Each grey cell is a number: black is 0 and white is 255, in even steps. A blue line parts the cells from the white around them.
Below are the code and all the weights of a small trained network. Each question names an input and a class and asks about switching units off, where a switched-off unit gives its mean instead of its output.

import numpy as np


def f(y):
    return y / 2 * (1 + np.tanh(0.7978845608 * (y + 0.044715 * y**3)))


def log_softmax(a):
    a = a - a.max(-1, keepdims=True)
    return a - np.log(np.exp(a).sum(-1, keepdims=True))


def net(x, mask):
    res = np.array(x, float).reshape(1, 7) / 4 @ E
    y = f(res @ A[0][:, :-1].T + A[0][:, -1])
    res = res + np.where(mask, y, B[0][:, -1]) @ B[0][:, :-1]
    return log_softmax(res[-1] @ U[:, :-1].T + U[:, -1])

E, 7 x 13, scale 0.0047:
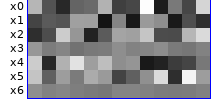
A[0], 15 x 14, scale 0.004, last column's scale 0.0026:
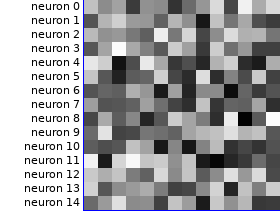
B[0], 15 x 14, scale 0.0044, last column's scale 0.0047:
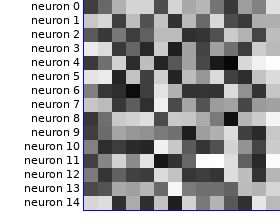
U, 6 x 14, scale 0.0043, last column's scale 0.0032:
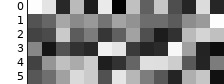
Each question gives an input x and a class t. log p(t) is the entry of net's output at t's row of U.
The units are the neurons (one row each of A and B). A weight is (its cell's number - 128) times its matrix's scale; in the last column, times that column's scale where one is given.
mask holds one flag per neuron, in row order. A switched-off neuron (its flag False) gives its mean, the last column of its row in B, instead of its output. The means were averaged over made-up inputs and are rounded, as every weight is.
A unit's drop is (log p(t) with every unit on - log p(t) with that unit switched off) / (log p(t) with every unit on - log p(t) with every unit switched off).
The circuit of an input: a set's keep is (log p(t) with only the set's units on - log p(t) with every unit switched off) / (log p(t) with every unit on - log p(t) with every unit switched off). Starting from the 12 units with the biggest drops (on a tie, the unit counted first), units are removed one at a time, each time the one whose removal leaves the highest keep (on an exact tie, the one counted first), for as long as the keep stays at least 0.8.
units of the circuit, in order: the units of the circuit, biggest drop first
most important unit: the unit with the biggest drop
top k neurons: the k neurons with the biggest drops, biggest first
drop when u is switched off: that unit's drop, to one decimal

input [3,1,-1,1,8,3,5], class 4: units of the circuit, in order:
[neuron 11]
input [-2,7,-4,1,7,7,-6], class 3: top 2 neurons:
[neuron 10; neuron 6]
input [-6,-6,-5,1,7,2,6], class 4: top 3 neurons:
[neuron 11; neuron 5; neuron 10]
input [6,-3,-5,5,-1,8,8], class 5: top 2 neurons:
[neuron 0; neuron 13]
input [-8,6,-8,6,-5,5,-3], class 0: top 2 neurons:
[neuron 14; neuron 1]
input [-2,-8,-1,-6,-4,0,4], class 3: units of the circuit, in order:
[neuron 12; neuron 2]
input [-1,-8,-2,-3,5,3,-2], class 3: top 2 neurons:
[neuron 12; neuron 2]
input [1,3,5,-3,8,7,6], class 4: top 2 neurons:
[neuron 11; neuron 4]
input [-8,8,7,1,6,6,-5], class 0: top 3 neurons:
[neuron 3; neuron 14; neuron 1]
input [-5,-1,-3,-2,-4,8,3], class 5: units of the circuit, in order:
[neuron 0; neuron 13]
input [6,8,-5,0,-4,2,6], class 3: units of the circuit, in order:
[neuron 10; neuron 6]
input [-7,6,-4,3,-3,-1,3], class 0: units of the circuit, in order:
[neuron 14; neuron 3]
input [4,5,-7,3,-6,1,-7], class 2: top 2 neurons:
[neuron 4; neuron 11]
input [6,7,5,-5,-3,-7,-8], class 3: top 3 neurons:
[neuron 6; neuron 10; neuron 4]
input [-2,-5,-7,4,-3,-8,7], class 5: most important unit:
neuron 8
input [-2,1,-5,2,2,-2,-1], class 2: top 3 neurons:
[neuron 4; neuron 5; neuron 9]
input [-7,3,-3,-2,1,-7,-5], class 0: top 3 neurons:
[neuron 14; neuron 3; neuron 1]
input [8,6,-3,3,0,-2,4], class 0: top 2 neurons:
[neuron 5; neuron 7]
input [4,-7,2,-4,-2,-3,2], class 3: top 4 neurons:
[neuron 12; neuron 2; neuron 4; neuron 11]
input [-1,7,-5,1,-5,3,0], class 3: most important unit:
neuron 10
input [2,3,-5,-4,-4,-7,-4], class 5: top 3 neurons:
[neuron 8; neuron 11; neuron 4]
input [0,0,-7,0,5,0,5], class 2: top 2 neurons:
[neuron 4; neuron 9]
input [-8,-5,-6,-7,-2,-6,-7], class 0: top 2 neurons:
[neuron 14; neuron 1]
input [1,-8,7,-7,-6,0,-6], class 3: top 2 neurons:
[neuron 12; neuron 2]
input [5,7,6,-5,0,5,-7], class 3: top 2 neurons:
[neuron 6; neuron 10]
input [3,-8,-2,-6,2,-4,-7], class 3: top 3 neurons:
[neuron 12; neuron 2; neuron 0]
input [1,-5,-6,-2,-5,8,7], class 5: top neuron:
[neuron 0]
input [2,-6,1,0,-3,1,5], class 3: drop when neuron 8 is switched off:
0.1
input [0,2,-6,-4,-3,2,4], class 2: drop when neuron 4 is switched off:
0.6
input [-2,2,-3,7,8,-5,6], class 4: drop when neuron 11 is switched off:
1.1
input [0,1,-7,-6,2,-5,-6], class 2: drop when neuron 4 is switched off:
0.6
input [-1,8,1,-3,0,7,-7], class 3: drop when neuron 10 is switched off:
0.3
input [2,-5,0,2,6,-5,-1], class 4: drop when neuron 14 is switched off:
0.0
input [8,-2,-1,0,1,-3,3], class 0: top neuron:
[neuron 5]
